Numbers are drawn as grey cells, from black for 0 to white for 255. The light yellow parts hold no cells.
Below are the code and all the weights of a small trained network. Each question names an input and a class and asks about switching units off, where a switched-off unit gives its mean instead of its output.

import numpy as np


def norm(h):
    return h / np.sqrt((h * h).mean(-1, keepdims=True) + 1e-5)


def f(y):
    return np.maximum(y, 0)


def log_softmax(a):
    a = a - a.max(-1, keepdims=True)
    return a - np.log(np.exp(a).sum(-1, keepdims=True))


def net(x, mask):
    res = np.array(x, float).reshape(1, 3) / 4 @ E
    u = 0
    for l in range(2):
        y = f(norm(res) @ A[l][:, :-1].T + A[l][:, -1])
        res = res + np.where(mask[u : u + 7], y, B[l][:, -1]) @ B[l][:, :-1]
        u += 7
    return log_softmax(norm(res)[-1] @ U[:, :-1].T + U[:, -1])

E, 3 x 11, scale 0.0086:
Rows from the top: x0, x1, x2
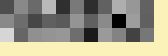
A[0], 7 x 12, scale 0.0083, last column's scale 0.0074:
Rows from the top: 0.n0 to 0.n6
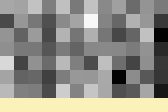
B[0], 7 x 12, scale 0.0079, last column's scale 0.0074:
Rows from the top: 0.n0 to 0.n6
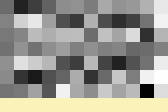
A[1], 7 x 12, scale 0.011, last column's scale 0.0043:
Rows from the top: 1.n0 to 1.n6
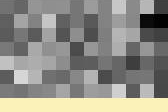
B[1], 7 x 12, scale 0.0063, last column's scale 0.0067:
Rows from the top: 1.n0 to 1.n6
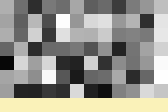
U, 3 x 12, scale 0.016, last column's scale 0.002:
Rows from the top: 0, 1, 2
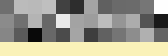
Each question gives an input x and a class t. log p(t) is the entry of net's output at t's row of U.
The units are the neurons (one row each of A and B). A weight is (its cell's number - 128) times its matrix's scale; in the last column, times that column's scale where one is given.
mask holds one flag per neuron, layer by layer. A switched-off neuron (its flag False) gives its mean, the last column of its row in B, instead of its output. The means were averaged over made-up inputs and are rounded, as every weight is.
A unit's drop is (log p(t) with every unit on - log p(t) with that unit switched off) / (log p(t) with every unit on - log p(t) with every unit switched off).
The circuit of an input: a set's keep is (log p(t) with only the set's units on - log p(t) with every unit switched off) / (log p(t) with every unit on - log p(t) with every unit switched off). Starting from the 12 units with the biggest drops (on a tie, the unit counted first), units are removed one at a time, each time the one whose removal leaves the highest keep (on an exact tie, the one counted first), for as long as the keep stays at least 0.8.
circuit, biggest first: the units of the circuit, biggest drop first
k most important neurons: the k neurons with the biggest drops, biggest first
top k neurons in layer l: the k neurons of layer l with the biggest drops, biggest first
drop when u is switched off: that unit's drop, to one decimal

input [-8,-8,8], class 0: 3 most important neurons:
0.n4, 0.n5, 1.n4
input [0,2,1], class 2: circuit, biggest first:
0.n5
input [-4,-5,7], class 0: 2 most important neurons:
0.n4, 0.n5
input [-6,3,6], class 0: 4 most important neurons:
0.n4, 1.n4, 1.n1, 1.n2
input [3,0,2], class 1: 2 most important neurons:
0.n1, 0.n4
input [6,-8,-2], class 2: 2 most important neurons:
1.n6, 0.n6
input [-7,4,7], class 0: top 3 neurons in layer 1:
1.n4, 1.n1, 1.n2
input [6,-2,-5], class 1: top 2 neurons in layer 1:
1.n1, 1.n2
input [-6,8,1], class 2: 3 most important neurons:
0.n5, 1.n1, 1.n2
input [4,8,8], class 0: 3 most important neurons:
0.n4, 0.n0, 1.n4
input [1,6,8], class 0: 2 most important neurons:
0.n4, 1.n4
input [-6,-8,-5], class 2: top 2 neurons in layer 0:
0.n0, 0.n4
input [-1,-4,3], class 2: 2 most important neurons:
0.n0, 0.n1
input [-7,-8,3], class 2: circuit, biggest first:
1.n6
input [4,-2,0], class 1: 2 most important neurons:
0.n1, 0.n5
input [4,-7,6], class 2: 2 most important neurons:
0.n1, 1.n6
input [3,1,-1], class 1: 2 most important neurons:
0.n1, 0.n4
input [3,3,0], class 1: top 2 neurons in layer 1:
1.n2, 1.n6
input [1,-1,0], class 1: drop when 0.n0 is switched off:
0.9
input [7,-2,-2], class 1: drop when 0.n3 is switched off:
0.0
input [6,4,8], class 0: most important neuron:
1.n4
